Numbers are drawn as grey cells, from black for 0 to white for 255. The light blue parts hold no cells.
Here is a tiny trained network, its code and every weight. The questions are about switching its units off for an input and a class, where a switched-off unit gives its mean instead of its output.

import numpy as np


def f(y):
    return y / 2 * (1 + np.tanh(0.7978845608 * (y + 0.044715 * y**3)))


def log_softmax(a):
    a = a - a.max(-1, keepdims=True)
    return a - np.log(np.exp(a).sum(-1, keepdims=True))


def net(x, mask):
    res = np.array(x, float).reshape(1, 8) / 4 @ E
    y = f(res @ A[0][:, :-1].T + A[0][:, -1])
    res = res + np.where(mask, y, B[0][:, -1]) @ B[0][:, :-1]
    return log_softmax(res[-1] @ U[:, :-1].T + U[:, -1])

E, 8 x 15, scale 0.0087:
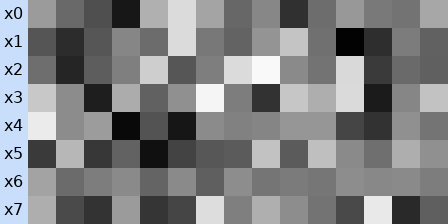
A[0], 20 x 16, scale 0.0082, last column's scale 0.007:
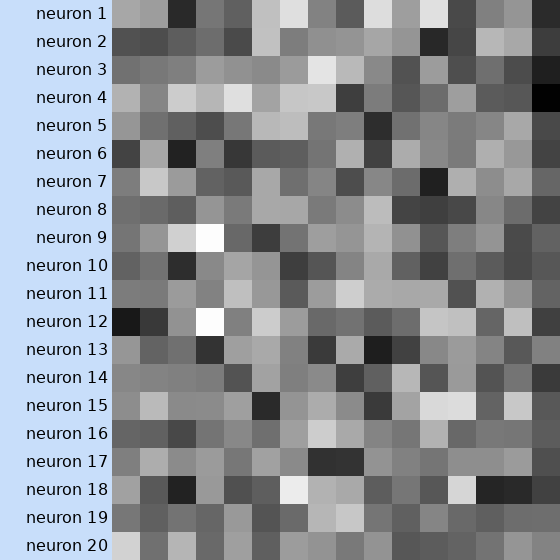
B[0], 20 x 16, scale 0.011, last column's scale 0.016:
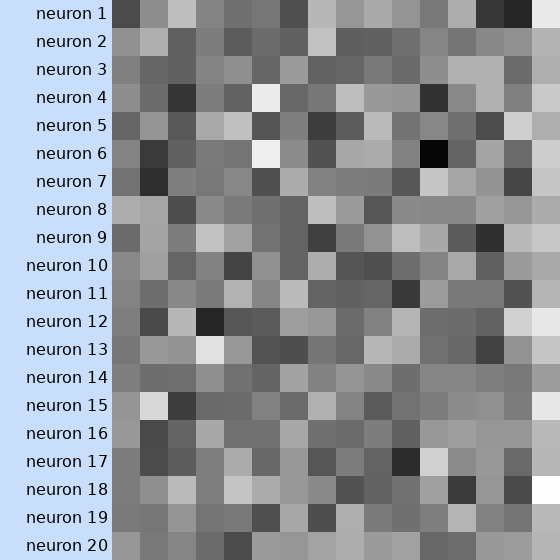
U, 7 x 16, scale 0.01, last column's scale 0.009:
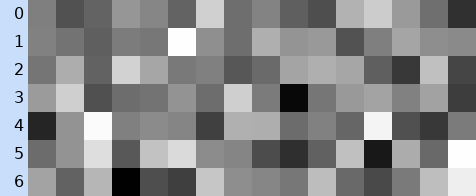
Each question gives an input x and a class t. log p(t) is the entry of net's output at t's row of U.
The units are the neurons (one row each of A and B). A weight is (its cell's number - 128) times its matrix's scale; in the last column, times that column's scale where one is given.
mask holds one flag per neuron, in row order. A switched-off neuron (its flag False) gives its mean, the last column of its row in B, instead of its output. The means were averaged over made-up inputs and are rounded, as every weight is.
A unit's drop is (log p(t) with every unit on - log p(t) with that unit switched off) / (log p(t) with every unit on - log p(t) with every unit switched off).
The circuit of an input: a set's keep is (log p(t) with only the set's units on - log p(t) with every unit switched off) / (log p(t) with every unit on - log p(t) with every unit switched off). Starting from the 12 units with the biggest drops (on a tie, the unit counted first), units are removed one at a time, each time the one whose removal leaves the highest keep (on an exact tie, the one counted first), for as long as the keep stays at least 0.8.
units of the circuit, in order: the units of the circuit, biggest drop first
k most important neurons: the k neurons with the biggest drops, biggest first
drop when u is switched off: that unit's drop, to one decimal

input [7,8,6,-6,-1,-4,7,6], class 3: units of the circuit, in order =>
(neuron 10)
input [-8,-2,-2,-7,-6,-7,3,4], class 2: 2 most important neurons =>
(neuron 9; neuron 1)
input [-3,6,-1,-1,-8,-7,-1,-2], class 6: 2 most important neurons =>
(neuron 12; neuron 6)
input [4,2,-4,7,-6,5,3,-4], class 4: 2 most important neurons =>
(neuron 1; neuron 18)
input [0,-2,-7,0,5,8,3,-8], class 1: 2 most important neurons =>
(neuron 6; neuron 18)
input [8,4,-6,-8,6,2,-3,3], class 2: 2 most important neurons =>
(neuron 13; neuron 1)
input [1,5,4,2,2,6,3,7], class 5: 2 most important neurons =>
(neuron 18; neuron 4)
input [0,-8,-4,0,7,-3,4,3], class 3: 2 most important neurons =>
(neuron 15; neuron 12)
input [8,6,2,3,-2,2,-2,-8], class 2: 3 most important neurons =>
(neuron 5; neuron 18; neuron 13)
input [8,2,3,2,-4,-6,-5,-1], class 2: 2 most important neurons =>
(neuron 5; neuron 13)
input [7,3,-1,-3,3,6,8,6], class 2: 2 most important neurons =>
(neuron 13; neuron 5)
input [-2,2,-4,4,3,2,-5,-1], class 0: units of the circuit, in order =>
(neuron 12; neuron 17)
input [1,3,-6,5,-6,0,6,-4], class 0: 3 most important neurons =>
(neuron 17; neuron 18; neuron 7)
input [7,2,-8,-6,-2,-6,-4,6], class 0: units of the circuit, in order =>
(neuron 7)
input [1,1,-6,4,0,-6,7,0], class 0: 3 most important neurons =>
(neuron 17; neuron 6; neuron 7)
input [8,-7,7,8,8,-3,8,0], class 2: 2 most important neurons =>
(neuron 5; neuron 12)
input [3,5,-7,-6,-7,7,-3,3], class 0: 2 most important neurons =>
(neuron 7; neuron 1)
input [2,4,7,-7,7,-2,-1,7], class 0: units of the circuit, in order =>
(neuron 1; neuron 12)
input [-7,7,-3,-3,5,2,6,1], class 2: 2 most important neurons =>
(neuron 9; neuron 15)
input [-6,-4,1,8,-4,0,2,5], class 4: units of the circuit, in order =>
(neuron 1)
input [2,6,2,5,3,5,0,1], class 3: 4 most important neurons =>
(neuron 2; neuron 8; neuron 4; neuron 12)
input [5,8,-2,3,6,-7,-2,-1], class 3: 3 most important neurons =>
(neuron 8; neuron 2; neuron 6)
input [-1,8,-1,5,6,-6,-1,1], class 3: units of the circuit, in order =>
(neuron 8; neuron 2)
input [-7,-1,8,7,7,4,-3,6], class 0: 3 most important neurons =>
(neuron 16; neuron 12; neuron 3)
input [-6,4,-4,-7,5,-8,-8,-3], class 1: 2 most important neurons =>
(neuron 4; neuron 1)
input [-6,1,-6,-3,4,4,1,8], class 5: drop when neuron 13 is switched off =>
0.1
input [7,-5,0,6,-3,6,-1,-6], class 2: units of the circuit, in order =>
(neuron 5)
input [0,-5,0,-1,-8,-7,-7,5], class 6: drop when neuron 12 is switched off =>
1.8
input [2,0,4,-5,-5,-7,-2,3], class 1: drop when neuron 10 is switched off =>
0.0
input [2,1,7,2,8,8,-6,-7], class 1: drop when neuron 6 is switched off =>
1.2
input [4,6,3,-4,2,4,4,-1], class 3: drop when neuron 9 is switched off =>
0.1
